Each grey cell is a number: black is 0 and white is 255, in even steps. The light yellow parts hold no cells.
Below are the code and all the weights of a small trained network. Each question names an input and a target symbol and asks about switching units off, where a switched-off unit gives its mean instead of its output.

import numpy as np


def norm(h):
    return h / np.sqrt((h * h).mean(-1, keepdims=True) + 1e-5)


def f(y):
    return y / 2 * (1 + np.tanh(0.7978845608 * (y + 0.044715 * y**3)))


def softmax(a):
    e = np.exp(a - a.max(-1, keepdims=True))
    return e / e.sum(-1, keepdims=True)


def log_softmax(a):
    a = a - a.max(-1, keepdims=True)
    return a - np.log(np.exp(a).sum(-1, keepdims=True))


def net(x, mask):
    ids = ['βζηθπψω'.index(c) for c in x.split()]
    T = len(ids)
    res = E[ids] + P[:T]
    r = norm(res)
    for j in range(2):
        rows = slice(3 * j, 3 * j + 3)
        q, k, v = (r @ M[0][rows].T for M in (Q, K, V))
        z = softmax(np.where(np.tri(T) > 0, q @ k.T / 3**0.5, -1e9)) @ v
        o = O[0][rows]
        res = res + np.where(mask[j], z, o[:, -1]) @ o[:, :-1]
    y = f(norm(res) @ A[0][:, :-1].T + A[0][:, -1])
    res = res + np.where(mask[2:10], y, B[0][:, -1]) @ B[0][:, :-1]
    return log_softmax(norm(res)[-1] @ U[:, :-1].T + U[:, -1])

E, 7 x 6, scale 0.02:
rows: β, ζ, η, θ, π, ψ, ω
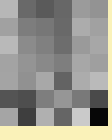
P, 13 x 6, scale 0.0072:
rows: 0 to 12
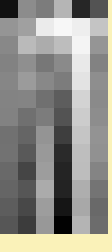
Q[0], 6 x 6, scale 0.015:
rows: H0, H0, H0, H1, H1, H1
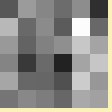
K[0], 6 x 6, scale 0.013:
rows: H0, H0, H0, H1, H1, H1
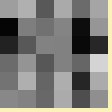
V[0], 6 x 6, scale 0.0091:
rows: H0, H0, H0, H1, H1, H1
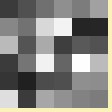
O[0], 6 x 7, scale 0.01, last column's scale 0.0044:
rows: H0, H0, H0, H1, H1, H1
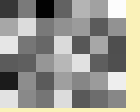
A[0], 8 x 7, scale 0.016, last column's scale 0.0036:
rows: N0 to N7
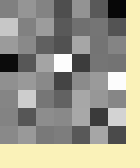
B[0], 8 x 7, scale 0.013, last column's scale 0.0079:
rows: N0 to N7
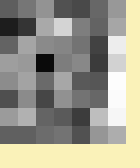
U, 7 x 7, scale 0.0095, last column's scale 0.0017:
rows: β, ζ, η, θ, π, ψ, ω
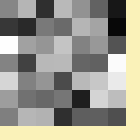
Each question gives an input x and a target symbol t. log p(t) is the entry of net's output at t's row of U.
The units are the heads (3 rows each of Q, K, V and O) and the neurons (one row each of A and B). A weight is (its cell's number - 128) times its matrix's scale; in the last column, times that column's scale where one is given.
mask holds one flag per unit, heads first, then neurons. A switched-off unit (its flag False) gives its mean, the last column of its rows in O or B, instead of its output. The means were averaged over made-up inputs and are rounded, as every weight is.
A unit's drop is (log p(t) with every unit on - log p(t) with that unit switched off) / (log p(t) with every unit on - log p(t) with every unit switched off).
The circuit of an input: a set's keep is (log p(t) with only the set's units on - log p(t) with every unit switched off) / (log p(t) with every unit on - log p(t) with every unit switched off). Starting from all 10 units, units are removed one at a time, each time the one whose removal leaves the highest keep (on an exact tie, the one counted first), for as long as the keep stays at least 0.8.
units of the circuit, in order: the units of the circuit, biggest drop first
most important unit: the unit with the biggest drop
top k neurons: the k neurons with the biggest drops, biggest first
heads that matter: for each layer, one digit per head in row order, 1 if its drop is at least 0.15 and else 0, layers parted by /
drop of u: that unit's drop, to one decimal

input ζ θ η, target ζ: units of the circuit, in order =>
[H0]
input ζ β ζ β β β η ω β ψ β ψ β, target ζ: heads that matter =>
01
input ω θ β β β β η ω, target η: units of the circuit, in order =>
[H0 H1]
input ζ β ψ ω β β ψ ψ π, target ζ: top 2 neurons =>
[N3 N6]
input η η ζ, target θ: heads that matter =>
11
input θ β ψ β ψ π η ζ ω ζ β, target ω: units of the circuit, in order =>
[H1 N3 N2]
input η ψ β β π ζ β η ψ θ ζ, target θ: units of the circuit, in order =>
[H1 N1]
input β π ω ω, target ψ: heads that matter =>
10
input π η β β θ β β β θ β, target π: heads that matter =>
01
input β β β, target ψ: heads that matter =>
11
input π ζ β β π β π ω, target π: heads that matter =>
01
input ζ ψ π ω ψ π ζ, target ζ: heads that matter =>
01
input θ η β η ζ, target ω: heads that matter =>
11
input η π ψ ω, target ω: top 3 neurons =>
[N6 N0 N3]
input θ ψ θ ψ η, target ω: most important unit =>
H1
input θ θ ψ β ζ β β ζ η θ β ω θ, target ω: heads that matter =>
01
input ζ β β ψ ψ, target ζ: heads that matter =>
10
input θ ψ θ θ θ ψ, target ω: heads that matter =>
10
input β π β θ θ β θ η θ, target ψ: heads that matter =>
11
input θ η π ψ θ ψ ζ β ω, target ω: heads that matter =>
00
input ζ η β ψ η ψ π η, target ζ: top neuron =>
[N3]
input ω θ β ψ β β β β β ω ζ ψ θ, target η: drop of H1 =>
0.8
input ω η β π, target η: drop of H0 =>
0.1
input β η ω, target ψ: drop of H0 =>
0.3
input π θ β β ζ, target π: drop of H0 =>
0.2
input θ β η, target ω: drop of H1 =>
0.3
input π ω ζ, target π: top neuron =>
[N6]
